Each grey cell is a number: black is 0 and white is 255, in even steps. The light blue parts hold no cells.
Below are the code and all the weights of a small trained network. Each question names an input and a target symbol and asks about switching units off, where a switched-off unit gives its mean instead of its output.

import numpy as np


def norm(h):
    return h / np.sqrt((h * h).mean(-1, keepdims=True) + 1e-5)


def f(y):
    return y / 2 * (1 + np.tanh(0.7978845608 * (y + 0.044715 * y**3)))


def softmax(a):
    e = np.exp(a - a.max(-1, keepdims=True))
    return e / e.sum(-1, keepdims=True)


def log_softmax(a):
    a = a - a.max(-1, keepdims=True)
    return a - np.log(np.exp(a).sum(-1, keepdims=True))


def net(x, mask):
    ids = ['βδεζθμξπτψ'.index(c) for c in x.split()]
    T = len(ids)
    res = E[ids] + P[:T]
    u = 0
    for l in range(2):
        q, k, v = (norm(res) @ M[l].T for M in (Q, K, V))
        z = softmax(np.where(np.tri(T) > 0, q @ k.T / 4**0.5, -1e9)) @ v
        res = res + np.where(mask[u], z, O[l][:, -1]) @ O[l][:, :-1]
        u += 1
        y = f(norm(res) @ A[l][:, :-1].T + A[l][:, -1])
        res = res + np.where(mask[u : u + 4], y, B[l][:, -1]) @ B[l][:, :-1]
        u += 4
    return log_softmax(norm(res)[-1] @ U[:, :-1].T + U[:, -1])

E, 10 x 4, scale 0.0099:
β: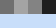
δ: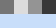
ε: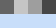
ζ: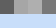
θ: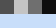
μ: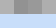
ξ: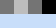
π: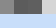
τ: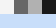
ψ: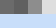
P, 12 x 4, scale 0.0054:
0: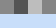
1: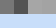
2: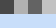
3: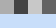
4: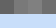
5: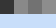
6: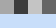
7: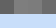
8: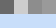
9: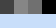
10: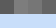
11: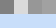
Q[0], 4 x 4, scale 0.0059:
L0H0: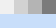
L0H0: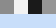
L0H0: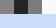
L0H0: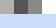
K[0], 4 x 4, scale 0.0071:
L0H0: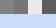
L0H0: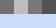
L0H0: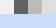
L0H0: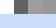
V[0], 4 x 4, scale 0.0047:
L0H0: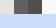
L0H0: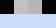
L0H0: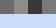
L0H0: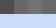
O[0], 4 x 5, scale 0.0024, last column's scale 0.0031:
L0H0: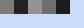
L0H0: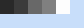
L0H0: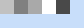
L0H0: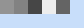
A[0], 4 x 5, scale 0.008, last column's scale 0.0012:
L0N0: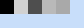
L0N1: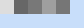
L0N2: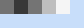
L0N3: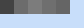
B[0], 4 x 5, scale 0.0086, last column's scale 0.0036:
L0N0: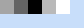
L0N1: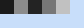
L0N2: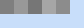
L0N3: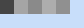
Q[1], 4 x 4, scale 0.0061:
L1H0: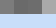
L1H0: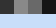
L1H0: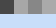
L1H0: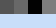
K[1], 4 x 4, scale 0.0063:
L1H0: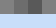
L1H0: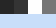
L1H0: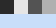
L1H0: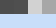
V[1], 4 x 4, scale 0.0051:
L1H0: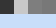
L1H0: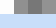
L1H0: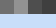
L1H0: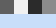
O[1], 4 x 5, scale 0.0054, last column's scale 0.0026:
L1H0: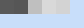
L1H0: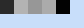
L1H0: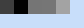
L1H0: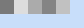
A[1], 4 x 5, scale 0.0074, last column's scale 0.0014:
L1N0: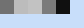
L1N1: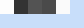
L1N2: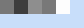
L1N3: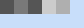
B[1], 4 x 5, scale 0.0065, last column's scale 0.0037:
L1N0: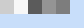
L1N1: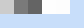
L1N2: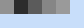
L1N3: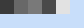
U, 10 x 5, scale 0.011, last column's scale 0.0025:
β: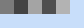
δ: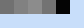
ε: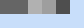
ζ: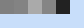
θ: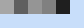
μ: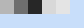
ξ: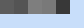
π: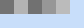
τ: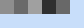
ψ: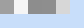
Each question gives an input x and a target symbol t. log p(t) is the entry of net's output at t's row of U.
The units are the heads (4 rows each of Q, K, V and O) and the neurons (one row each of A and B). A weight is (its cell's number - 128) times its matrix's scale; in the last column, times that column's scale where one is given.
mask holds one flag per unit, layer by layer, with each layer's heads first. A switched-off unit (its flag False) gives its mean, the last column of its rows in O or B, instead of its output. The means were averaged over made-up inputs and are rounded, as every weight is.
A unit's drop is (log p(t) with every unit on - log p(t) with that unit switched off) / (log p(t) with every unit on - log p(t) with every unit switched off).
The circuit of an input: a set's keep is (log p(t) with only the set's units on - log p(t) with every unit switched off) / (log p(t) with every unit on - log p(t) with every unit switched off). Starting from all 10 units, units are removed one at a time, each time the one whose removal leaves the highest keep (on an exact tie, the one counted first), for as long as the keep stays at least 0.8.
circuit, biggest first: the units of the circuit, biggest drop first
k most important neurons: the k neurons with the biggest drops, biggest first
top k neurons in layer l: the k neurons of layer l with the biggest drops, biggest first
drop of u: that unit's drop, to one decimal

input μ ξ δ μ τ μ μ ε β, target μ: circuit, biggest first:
[L0N0 L0H0]
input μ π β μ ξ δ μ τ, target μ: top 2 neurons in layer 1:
[L1N1 L1N3]
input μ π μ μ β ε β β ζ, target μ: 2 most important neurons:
[L0N0 L0N1]
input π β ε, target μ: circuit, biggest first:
[L0N0]
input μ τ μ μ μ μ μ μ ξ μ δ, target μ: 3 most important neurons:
[L0N0 L0N1 L0N2]
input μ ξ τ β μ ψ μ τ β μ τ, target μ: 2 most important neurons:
[L1N1 L1N3]
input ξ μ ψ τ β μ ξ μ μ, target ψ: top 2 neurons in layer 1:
[L1N1 L1N0]
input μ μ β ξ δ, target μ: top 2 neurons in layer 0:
[L0N0 L0N1]
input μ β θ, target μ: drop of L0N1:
0.3
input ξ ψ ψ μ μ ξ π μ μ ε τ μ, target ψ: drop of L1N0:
0.1
